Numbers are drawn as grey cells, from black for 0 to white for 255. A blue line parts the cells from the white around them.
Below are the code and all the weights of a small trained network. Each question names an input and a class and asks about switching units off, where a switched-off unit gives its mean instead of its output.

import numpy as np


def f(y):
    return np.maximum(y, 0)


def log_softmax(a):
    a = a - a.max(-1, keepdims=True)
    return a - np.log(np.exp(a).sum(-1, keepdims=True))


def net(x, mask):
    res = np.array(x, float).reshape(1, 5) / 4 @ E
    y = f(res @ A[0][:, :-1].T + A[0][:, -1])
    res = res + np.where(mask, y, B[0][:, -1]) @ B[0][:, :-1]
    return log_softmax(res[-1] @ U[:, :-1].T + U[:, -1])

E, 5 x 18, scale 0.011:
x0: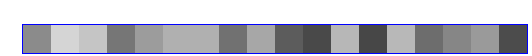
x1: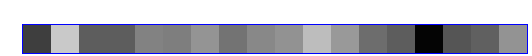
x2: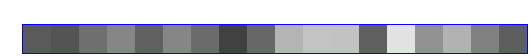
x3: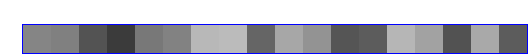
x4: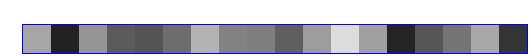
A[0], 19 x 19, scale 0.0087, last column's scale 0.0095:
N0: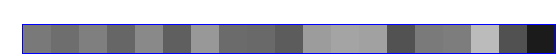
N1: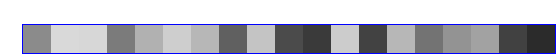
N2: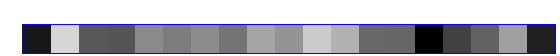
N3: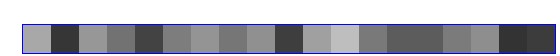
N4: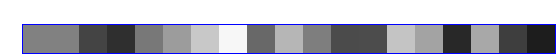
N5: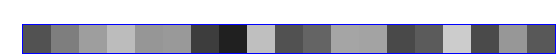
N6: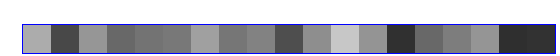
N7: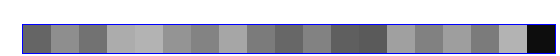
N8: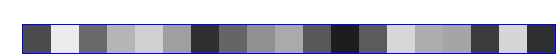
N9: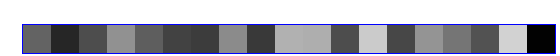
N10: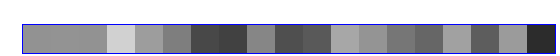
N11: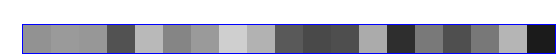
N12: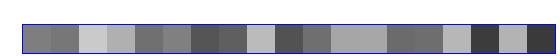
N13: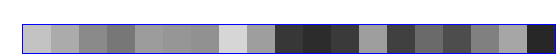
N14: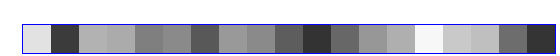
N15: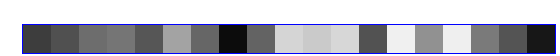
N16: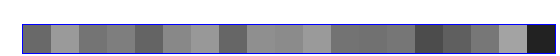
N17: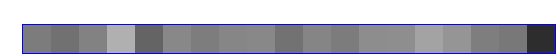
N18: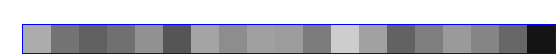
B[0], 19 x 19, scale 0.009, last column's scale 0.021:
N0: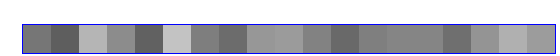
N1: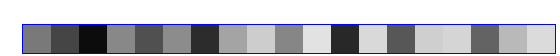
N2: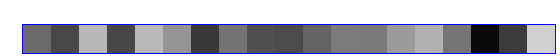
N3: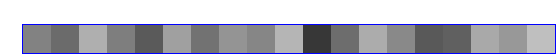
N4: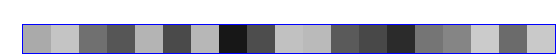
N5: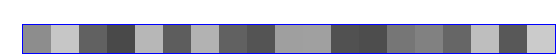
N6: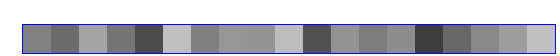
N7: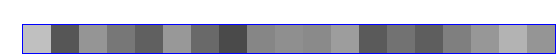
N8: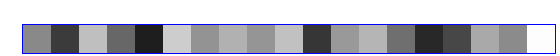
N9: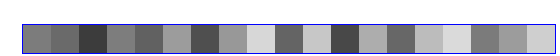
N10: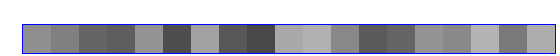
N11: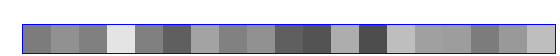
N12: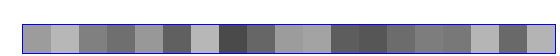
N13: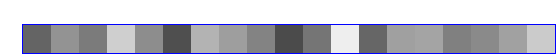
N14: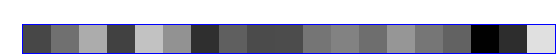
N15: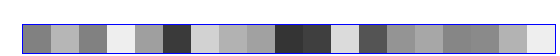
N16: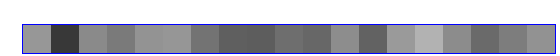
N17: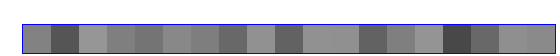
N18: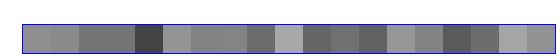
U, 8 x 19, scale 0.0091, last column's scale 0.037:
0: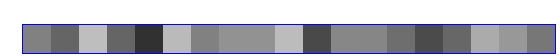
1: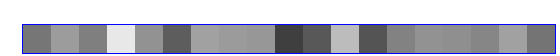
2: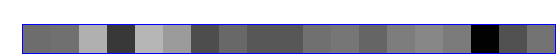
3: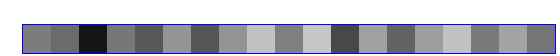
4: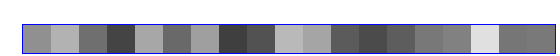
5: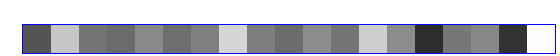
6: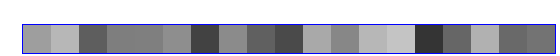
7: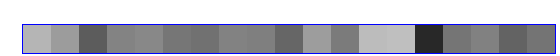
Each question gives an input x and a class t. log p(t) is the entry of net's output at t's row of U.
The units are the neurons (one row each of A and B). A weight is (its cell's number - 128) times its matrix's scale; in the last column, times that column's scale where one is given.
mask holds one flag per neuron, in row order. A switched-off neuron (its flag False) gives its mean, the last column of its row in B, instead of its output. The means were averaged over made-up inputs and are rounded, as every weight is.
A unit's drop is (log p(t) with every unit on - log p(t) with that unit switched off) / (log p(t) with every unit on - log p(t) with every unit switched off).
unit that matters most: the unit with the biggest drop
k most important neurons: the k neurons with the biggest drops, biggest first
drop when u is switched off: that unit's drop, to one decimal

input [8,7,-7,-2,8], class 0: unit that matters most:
N6
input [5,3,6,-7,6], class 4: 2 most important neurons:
[N5, N8]
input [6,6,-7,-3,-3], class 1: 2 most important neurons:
[N13, N11]
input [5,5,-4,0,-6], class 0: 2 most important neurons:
[N8, N14]
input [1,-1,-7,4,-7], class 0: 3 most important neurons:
[N8, N15, N7]
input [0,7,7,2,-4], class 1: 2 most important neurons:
[N15, N14]
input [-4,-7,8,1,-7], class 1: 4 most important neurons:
[N15, N6, N3, N2]
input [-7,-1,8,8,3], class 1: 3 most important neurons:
[N15, N1, N5]
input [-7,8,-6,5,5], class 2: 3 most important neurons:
[N2, N1, N15]
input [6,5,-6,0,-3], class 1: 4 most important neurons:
[N13, N11, N9, N14]
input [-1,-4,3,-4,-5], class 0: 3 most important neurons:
[N8, N2, N4]
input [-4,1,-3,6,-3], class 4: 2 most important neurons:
[N4, N1]
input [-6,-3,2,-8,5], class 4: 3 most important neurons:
[N5, N1, N12]
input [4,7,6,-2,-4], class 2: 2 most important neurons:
[N2, N13]
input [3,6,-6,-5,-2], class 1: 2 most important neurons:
[N13, N14]
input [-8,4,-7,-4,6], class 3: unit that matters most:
N9
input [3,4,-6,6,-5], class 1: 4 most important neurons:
[N13, N11, N5, N12]
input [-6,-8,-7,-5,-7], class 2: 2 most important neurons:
[N14, N15]
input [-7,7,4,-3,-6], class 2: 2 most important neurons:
[N2, N1]
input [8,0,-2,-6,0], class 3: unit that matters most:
N1
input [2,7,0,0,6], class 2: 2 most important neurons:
[N2, N8]
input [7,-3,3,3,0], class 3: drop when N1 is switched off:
1.1
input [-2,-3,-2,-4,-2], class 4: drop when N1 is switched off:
0.3
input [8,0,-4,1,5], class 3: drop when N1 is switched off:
1.7
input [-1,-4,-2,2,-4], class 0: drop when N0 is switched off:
-0.1
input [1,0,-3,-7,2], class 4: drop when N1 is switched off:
0.0
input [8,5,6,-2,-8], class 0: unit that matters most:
N8
